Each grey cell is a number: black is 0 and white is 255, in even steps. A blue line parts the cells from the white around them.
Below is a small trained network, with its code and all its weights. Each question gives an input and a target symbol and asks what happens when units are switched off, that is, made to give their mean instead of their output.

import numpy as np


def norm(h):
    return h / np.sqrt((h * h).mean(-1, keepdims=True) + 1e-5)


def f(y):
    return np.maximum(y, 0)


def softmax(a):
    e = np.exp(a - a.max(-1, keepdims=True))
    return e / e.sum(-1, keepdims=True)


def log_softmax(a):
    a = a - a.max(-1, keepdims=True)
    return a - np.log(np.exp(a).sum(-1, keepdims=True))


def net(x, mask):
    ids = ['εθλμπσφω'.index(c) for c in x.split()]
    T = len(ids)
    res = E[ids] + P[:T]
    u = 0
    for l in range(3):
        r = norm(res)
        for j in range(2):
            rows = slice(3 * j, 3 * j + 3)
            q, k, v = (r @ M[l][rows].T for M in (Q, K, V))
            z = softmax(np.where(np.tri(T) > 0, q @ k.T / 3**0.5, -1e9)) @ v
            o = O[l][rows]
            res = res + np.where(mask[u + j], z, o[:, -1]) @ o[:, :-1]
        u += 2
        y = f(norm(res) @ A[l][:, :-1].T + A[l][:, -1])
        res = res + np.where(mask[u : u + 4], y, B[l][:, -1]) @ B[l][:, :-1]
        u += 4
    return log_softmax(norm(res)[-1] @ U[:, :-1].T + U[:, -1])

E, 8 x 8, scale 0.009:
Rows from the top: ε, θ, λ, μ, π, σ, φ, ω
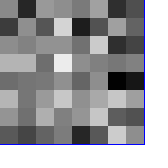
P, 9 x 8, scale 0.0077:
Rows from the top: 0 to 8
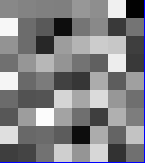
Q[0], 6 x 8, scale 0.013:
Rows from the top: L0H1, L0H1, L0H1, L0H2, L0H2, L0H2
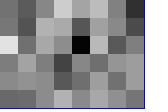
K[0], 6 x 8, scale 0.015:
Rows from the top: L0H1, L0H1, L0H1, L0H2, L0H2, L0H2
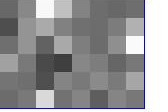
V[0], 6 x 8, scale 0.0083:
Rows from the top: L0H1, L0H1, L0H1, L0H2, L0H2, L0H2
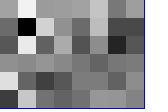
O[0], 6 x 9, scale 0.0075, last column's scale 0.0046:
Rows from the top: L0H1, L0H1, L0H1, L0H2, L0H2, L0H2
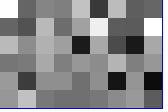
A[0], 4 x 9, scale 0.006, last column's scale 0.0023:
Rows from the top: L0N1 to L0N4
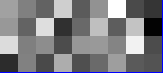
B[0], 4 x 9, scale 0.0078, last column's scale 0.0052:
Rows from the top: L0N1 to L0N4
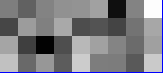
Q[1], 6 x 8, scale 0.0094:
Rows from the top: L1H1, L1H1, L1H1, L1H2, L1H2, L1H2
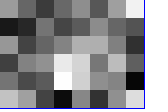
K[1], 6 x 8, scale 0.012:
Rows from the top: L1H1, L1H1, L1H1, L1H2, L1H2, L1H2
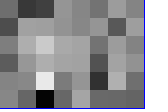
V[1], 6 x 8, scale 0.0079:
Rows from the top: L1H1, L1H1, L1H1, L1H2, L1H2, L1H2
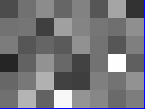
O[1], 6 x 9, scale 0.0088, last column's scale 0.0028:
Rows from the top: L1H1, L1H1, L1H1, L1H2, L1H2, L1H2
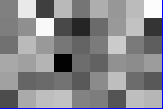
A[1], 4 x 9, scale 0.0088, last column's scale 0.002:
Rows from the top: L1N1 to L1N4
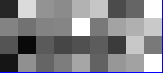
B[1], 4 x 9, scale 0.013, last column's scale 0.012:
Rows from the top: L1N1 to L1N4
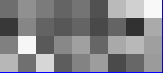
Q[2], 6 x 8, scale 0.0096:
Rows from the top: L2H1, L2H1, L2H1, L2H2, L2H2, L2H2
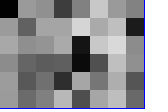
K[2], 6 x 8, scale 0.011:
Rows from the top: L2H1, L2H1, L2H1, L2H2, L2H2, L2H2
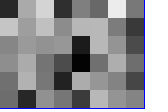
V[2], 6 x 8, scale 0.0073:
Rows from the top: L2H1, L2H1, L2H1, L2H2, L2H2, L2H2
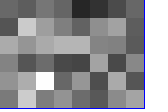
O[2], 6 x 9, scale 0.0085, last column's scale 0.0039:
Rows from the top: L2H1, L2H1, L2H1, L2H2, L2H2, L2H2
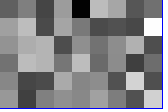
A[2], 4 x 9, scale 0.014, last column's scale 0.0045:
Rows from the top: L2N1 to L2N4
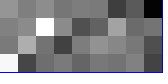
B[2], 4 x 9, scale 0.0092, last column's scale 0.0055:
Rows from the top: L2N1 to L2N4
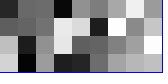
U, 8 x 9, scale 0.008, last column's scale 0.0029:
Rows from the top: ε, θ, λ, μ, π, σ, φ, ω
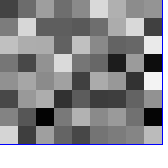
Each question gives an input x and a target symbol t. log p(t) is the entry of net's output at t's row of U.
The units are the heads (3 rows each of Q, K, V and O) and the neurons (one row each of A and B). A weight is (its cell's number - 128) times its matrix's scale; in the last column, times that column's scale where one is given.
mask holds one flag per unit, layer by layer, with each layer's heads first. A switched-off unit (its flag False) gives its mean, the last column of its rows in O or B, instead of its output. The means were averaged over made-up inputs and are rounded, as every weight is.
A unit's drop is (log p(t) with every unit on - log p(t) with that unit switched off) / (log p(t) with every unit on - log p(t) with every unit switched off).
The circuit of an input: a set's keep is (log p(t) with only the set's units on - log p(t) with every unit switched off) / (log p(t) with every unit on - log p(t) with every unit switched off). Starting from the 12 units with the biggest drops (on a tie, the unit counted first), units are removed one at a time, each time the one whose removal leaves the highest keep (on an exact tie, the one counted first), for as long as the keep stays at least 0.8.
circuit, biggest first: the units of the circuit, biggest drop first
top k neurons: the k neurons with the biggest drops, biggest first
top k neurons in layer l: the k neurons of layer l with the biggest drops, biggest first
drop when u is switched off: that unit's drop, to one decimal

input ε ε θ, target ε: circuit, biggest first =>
[L0H1]
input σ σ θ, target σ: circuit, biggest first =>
[L1N2; L0H1; L1N4]
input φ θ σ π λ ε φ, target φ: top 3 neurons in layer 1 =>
[L1N2; L1N4; L1N1]
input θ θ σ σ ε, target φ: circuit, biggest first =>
[L0H1; L1H2]
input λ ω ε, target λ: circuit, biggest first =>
[L2H1; L0H1]
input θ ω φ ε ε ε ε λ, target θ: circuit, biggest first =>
[L0H1; L1N3]
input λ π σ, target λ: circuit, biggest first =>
[L2H1; L0H1]
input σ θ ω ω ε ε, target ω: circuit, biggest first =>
[L1H2; L2N3]
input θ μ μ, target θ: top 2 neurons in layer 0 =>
[L0N1; L0N3]
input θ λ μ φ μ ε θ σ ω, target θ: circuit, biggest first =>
[L1H2; L1H1]
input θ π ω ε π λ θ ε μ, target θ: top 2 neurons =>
[L1N1; L0N4]
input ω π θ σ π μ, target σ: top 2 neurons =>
[L1N2; L1N4]
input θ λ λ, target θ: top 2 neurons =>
[L1N1; L0N1]
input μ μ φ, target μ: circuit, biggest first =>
[L1H2]
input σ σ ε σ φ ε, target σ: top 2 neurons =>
[L1N2; L1N4]
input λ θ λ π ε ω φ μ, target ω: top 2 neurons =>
[L2N4; L0N3]
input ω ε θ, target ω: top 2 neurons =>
[L2N3; L0N4]
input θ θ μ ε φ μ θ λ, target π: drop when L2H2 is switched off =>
0.2
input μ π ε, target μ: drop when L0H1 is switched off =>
0.2
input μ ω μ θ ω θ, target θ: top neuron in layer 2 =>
[L2N3]
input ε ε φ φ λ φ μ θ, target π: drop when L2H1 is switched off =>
0.1
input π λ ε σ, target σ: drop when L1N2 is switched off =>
0.7
